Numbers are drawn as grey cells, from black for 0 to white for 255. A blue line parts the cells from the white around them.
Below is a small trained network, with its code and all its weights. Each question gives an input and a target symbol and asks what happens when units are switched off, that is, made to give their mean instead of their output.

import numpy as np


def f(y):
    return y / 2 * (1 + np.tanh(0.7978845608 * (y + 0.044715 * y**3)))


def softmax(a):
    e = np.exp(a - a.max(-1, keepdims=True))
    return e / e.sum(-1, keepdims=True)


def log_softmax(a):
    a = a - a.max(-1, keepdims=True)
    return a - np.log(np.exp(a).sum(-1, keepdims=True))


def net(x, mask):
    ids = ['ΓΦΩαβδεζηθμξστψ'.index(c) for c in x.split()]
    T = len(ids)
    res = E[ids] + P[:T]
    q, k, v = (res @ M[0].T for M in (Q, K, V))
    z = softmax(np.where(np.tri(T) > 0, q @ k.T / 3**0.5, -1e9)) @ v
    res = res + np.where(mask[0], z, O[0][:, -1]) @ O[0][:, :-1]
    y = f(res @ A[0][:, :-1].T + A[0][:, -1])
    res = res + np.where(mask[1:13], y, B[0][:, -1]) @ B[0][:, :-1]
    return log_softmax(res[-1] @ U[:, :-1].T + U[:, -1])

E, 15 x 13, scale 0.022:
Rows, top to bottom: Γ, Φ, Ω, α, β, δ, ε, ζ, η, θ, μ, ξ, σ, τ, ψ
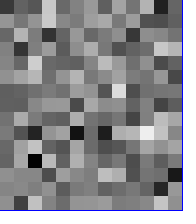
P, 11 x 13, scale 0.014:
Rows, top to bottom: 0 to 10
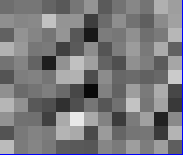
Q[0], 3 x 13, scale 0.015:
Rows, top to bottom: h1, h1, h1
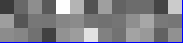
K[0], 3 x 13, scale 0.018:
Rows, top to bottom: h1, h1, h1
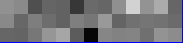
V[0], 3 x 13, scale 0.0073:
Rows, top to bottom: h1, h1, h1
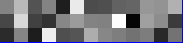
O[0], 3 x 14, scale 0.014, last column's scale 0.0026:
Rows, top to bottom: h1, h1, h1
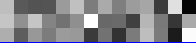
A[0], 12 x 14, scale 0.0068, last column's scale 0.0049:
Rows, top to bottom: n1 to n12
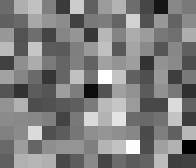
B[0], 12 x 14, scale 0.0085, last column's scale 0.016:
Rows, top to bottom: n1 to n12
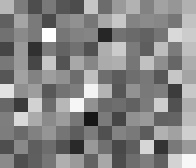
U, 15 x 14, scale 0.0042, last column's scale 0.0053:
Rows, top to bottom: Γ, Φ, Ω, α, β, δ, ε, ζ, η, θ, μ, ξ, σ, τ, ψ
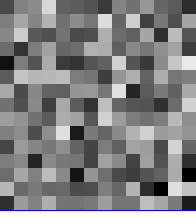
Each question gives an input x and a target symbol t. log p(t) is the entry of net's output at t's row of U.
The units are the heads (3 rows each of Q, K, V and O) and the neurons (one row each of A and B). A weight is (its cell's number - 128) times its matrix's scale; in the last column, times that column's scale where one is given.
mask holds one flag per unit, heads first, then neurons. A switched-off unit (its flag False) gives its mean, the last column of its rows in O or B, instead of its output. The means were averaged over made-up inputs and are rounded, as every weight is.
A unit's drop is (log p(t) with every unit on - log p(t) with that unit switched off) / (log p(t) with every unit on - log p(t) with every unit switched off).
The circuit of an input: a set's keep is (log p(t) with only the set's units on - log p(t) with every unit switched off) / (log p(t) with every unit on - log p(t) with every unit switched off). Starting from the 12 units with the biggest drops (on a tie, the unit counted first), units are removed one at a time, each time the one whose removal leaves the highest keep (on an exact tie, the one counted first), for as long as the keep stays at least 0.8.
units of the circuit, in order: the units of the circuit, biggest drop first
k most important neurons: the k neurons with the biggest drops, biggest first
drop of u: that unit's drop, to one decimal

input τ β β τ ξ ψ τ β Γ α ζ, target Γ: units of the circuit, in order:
(h1, n3, n12)
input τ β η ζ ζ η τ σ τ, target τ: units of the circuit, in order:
(h1, n3)
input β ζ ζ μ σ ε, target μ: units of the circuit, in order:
(h1, n9, n11, n8)
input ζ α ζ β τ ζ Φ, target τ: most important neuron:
(n3)
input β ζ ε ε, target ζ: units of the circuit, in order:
(h1, n12, n3)
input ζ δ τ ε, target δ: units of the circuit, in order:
(h1, n9, n8)
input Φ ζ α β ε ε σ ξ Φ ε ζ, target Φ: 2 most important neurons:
(n7, n12)
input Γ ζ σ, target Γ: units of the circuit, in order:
(h1, n3)
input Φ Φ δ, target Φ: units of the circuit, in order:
(n7, h1)
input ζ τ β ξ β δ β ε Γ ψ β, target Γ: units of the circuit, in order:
(h1, n3)
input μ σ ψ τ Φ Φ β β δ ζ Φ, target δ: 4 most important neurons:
(n9, n8, n12, n7)
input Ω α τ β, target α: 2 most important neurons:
(n8, n7)
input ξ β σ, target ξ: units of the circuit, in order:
(h1, n4, n3)
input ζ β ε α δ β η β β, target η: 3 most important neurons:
(n8, n9, n4)
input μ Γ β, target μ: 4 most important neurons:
(n9, n11, n8, n3)
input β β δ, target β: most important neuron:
(n7)
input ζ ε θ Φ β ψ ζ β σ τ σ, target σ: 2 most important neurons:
(n6, n10)
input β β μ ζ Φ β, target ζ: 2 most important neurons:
(n12, n3)
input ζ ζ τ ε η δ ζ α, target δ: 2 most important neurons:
(n9, n8)
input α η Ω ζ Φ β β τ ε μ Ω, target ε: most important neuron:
(n9)
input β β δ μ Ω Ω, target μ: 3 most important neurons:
(n11, n9, n8)
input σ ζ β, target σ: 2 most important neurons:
(n10, n9)
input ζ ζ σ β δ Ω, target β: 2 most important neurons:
(n7, n9)
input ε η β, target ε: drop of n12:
0.1
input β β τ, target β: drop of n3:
-0.2
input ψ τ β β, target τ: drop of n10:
0.0
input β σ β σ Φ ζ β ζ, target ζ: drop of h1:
0.5
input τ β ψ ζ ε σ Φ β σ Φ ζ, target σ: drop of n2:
0.1
